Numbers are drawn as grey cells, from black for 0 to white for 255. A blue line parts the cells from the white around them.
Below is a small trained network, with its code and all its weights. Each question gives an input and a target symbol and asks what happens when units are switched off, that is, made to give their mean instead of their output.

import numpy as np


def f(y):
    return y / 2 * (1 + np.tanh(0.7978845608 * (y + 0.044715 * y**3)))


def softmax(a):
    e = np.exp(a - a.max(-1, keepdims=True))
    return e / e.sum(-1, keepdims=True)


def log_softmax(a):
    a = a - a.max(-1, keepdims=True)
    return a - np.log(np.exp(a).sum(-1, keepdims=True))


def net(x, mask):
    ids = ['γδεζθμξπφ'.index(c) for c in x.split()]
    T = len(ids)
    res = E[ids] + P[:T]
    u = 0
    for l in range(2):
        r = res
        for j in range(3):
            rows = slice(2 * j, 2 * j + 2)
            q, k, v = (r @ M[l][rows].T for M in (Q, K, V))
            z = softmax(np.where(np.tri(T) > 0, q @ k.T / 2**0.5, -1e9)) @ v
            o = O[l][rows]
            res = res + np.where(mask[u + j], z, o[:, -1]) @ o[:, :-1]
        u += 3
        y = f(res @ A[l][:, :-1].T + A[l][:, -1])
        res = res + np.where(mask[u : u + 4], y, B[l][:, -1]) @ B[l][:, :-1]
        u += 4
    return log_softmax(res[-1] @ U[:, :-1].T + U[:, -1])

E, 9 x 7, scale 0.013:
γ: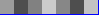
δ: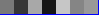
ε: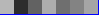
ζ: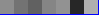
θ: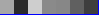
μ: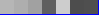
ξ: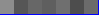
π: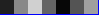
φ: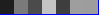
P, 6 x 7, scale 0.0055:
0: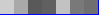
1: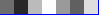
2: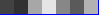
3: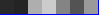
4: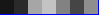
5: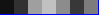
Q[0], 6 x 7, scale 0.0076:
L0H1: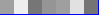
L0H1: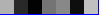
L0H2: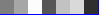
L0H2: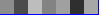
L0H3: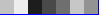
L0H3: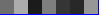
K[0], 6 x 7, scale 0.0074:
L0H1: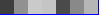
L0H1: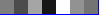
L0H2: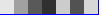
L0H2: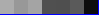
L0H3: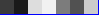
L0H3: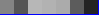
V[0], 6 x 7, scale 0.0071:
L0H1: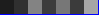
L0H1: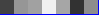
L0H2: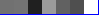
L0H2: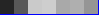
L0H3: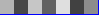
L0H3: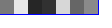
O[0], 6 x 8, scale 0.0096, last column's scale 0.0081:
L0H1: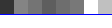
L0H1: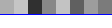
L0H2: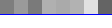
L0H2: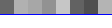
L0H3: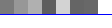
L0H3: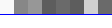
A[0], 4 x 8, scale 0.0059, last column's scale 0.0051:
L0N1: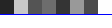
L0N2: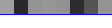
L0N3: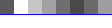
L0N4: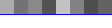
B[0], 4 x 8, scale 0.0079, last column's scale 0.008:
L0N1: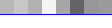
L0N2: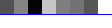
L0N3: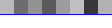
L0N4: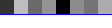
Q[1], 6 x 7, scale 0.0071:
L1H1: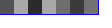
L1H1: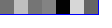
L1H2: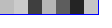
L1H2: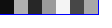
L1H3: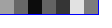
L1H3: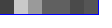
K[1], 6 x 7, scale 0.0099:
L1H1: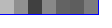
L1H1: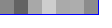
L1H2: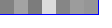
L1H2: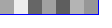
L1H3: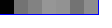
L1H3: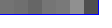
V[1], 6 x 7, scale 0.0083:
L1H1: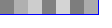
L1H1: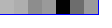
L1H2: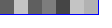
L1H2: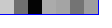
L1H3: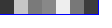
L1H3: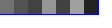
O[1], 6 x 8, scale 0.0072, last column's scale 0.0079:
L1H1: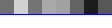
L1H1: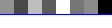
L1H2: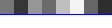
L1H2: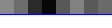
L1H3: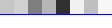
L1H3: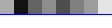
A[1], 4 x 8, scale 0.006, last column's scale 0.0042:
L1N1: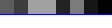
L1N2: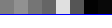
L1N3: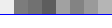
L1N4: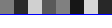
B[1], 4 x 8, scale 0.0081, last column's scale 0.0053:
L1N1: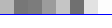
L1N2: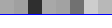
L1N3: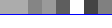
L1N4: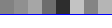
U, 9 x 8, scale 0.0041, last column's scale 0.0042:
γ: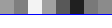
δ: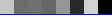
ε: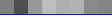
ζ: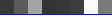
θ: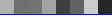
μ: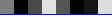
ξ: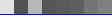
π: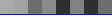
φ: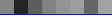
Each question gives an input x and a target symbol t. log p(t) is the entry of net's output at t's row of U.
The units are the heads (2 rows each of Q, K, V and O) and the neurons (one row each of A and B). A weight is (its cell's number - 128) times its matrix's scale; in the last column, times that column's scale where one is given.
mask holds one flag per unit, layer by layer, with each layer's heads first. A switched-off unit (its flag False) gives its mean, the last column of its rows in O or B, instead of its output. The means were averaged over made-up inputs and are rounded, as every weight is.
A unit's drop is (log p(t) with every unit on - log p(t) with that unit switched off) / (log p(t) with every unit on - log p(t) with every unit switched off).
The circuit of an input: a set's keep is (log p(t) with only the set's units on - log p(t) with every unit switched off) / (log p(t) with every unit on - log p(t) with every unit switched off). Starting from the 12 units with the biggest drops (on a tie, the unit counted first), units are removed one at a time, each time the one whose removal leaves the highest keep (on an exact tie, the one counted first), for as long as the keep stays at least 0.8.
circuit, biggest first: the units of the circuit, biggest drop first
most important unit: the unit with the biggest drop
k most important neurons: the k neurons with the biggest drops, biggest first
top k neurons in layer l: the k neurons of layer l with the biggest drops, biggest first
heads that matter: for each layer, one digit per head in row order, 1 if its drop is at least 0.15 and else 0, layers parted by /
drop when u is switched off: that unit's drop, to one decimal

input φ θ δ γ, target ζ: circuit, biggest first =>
(L0H1)
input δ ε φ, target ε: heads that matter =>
010 / 010
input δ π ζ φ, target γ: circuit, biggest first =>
(L0N2 L0H3 L1H3 L1H1)
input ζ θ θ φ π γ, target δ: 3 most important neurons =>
(L1N2 L0N2 L0N4)
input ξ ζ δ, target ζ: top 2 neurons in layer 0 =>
(L0N3 L0N1)
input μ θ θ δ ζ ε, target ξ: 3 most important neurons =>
(L0N4 L1N4 L1N3)
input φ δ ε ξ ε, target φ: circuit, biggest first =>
(L1H2 L0H3)
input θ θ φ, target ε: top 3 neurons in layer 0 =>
(L0N1 L0N3 L0N4)
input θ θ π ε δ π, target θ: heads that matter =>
111 / 101
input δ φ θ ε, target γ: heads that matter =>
101 / 011
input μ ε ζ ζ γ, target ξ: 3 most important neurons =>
(L0N4 L1N3 L1N4)
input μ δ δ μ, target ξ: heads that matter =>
111 / 100
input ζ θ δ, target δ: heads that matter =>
011 / 111
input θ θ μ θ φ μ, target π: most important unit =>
L1H3
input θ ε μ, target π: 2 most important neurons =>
(L0N3 L1N3)
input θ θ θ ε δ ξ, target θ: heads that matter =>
101 / 101
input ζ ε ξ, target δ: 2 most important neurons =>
(L1N2 L0N2)
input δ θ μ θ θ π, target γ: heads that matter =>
000 / 010
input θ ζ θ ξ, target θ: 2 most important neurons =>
(L0N2 L1N1)
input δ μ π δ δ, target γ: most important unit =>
L1H2
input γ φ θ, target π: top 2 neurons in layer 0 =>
(L0N4 L0N3)
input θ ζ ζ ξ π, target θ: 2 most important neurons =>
(L0N2 L0N1)
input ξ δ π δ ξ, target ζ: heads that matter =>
111 / 001
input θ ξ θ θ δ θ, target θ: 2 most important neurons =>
(L1N1 L0N2)
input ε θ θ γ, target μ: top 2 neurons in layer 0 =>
(L0N2 L0N4)
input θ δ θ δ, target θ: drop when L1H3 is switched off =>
1.2
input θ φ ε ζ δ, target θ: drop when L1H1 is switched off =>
0.1
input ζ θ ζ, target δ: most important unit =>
L1N2
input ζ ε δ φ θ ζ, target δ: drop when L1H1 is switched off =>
0.3
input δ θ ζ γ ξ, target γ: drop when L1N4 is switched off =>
0.0
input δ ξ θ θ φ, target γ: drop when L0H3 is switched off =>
0.2
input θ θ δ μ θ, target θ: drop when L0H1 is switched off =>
0.1
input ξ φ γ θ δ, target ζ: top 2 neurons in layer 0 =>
(L0N3 L0N1)
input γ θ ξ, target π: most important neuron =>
(L1N1)
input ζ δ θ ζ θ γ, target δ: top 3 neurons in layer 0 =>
(L0N2 L0N4 L0N3)
